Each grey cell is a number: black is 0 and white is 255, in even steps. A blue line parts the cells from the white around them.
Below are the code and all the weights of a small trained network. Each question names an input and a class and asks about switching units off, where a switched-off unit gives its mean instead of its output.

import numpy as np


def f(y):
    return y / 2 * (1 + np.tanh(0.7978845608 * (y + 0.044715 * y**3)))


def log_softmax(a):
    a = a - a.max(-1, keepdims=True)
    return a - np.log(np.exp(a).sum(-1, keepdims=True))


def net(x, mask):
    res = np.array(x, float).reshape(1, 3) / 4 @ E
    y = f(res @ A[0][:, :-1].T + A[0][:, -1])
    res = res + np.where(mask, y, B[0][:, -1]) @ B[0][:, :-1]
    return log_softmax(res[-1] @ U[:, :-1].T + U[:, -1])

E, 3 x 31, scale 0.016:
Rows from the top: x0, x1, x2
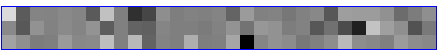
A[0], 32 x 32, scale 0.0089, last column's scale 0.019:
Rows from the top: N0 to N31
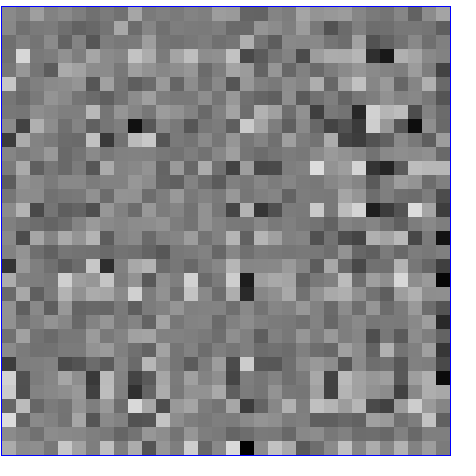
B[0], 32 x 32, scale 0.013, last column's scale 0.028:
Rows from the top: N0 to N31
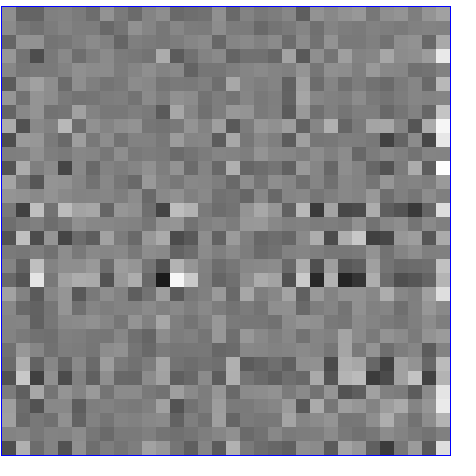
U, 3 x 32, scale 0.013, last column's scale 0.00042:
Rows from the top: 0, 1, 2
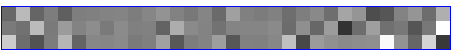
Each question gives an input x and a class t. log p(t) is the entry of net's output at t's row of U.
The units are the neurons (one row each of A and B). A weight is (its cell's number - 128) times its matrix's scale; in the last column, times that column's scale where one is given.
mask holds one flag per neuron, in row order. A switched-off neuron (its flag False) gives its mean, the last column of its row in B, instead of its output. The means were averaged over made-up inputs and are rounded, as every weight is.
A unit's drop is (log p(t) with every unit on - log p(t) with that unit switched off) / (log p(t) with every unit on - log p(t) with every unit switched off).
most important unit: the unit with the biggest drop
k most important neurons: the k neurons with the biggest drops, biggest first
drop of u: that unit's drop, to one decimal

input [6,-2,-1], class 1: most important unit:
N27
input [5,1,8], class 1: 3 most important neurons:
[N19 N27 N11]
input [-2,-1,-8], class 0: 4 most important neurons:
[N25 N19 N27 N14]
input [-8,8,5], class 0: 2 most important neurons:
[N16 N31]
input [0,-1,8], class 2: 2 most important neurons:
[N20 N9]
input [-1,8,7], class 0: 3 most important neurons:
[N16 N31 N14]
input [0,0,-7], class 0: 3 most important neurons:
[N25 N14 N19]
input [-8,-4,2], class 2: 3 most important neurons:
[N3 N28 N20]
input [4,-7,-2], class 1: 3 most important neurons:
[N14 N27 N31]
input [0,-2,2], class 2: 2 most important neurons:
[N9 N26]
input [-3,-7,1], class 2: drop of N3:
0.3
